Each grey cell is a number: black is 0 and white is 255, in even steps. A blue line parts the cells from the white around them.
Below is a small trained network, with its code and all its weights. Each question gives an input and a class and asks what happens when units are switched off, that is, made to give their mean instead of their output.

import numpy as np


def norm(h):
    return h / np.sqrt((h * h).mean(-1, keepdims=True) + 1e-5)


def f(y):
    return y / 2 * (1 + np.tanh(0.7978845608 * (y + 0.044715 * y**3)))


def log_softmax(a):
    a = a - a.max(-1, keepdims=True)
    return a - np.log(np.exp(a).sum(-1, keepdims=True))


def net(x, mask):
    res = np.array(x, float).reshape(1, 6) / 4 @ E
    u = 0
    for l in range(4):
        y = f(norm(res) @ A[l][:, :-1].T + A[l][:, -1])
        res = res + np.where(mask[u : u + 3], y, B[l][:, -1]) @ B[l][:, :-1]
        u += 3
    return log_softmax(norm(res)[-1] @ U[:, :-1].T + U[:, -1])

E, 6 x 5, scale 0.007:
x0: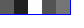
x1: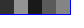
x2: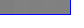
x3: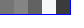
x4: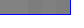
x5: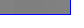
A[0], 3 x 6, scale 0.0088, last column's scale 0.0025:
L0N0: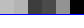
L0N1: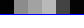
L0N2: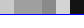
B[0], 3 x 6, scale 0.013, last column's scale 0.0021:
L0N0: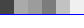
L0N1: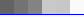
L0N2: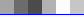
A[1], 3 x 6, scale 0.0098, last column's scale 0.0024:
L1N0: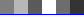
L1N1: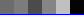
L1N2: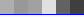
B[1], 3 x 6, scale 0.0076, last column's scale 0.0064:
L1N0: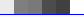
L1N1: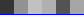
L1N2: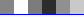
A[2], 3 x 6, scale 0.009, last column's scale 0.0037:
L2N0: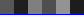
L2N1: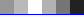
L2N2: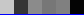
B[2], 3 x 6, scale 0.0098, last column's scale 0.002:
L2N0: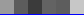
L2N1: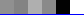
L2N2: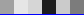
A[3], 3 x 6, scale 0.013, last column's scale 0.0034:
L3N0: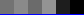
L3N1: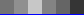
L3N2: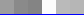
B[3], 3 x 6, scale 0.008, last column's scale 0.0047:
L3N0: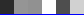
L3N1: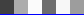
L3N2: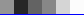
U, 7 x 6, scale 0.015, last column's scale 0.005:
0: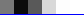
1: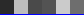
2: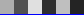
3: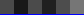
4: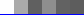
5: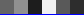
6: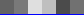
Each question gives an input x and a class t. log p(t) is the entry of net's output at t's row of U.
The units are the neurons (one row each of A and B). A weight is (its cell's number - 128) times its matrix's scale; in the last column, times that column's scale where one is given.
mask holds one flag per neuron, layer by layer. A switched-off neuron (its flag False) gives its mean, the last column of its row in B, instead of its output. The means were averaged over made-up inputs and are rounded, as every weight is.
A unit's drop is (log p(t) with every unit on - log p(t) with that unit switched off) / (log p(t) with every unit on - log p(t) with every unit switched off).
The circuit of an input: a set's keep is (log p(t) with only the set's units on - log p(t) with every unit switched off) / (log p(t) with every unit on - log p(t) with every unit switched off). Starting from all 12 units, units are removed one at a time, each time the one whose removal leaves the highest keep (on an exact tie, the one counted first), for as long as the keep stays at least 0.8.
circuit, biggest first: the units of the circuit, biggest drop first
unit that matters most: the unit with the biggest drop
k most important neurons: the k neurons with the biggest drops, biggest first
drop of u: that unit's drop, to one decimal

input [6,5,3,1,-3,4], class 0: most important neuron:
L0N1
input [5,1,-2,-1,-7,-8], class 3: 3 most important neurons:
L2N0, L1N0, L1N1
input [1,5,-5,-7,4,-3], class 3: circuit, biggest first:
L1N2, L3N1
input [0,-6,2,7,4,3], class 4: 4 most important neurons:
L1N0, L1N1, L1N2, L0N0
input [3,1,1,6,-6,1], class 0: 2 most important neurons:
L0N1, L3N2
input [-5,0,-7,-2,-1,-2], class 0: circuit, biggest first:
L1N2, L3N2
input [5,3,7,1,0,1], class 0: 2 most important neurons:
L0N1, L1N0
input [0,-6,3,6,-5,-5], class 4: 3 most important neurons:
L1N0, L1N1, L1N2
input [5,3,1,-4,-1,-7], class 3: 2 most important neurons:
L2N0, L1N0
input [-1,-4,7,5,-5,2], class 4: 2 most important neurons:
L1N0, L1N1
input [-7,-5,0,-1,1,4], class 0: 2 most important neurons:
L0N2, L3N2
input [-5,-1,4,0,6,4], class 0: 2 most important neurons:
L0N0, L1N2
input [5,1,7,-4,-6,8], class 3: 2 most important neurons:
L2N0, L1N0
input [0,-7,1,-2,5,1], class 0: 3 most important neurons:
L0N2, L1N0, L3N2
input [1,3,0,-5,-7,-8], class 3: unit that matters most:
L1N2
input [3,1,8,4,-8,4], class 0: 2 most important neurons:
L0N1, L3N2
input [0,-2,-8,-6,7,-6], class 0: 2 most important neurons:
L0N2, L1N0
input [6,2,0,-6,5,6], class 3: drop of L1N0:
0.3
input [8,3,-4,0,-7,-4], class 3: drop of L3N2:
0.2
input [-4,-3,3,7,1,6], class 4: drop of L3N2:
0.0
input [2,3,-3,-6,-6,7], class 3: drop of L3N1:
0.1
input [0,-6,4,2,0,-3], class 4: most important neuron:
L1N2
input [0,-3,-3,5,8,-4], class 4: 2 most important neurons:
L1N0, L1N1
